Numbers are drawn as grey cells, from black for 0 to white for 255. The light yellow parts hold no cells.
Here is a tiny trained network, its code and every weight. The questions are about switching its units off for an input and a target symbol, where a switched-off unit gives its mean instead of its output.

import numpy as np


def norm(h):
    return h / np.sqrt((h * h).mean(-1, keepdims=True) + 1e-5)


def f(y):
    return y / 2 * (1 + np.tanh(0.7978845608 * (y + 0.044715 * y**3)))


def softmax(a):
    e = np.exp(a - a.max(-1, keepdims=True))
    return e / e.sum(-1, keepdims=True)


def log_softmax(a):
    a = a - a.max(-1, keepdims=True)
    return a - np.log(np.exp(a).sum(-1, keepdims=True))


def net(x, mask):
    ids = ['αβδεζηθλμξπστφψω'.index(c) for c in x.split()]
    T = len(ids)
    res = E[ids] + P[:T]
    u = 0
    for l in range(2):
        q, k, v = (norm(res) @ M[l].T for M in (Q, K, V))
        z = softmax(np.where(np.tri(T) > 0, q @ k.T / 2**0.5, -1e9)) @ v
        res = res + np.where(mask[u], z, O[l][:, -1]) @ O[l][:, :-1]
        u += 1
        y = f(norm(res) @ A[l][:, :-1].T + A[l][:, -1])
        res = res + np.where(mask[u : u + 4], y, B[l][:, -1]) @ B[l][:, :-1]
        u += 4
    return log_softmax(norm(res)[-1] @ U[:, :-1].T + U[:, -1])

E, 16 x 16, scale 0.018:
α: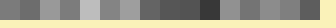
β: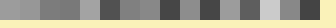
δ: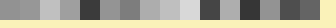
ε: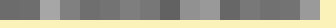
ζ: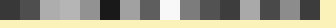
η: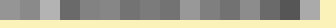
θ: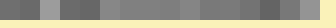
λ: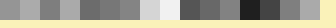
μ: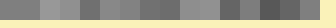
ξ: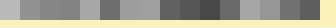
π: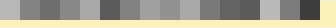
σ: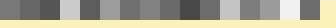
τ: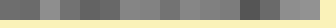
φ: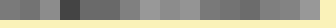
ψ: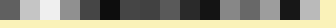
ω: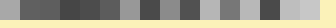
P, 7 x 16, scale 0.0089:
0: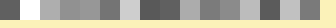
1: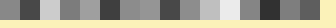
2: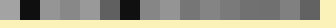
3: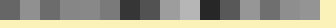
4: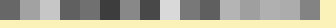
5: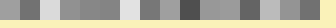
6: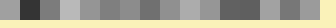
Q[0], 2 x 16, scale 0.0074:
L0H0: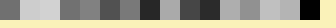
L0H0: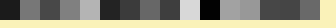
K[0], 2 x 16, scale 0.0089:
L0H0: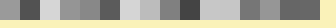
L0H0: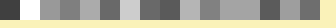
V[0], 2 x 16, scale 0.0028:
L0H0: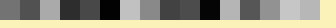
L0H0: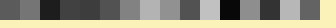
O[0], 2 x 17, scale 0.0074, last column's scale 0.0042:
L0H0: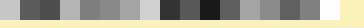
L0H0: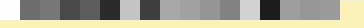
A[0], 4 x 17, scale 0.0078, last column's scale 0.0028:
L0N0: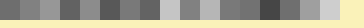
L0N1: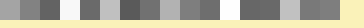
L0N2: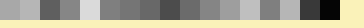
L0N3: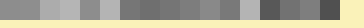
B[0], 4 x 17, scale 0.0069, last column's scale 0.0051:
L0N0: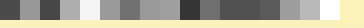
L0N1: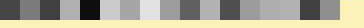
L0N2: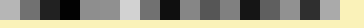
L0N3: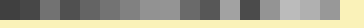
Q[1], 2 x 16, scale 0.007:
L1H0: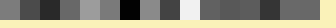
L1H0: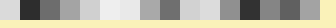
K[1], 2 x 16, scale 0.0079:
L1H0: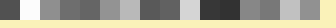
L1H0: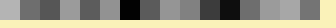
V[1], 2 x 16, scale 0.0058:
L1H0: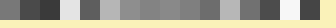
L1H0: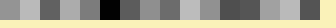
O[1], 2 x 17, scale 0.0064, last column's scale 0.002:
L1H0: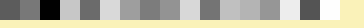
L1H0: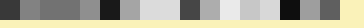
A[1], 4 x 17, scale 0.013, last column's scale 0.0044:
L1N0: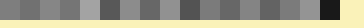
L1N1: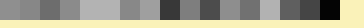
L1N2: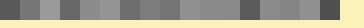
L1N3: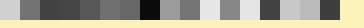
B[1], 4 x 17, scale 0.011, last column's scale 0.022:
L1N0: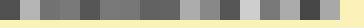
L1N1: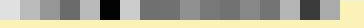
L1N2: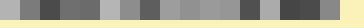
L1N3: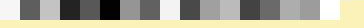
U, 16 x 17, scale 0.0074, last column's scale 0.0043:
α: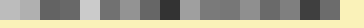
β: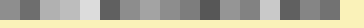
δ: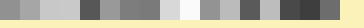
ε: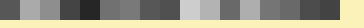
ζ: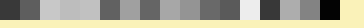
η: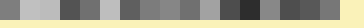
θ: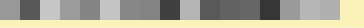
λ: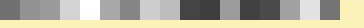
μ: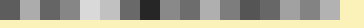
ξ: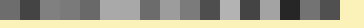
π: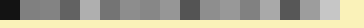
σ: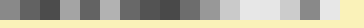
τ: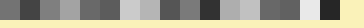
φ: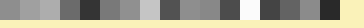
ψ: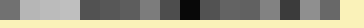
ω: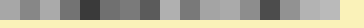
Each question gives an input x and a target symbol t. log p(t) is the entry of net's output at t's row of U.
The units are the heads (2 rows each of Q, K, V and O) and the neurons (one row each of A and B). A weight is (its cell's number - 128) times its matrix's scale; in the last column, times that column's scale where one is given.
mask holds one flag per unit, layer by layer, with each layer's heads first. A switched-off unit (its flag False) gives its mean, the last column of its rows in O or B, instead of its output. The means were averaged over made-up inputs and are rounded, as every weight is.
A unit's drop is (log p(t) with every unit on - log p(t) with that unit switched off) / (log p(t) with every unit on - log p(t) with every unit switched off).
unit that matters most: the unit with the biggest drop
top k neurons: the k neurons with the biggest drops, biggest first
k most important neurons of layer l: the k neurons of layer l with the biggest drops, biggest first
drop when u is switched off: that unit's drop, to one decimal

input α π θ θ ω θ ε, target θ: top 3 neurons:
[L1N3, L1N1, L1N0]
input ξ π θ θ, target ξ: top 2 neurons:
[L1N3, L1N0]
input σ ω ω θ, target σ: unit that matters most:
L1H0
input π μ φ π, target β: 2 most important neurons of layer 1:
[L1N3, L1N0]
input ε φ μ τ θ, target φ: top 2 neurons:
[L1N3, L1N1]
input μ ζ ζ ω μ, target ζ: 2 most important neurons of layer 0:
[L0N0, L0N2]
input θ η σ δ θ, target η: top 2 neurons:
[L1N3, L1N2]
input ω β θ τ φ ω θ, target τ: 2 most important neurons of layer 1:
[L1N3, L1N1]
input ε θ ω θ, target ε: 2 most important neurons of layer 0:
[L0N1, L0N0]
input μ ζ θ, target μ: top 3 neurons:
[L1N3, L0N0, L1N2]
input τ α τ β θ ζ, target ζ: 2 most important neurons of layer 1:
[L1N3, L1N2]
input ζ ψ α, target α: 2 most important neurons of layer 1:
[L1N3, L1N1]
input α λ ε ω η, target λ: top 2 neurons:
[L0N0, L1N3]
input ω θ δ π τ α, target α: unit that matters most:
L1N1
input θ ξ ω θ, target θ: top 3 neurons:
[L1N3, L1N0, L1N1]
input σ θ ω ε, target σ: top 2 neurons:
[L0N2, L1N3]
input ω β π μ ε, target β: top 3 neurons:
[L1N3, L1N0, L0N2]
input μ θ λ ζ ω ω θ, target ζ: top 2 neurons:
[L1N3, L0N0]
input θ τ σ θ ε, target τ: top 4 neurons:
[L1N3, L1N0, L1N1, L0N0]
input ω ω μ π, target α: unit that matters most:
L1N3
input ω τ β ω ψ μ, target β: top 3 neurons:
[L1N3, L1N0, L0N3]
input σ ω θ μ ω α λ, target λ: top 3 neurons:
[L1N3, L1N0, L0N0]
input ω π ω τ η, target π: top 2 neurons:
[L1N3, L1N1]
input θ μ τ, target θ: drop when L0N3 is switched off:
0.1
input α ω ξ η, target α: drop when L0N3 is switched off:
0.0
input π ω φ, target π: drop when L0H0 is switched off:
0.2
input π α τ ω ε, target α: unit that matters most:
L0H0
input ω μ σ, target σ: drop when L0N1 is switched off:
0.2
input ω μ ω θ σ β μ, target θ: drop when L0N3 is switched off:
0.0
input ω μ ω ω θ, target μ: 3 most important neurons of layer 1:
[L1N3, L1N2, L1N1]
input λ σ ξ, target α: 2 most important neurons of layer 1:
[L1N3, L1N1]
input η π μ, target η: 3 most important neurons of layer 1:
[L1N3, L1N2, L1N1]
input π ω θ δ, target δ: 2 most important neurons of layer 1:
[L1N3, L1N0]
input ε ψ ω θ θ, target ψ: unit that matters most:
L1H0
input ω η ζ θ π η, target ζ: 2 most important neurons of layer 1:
[L1N3, L1N0]
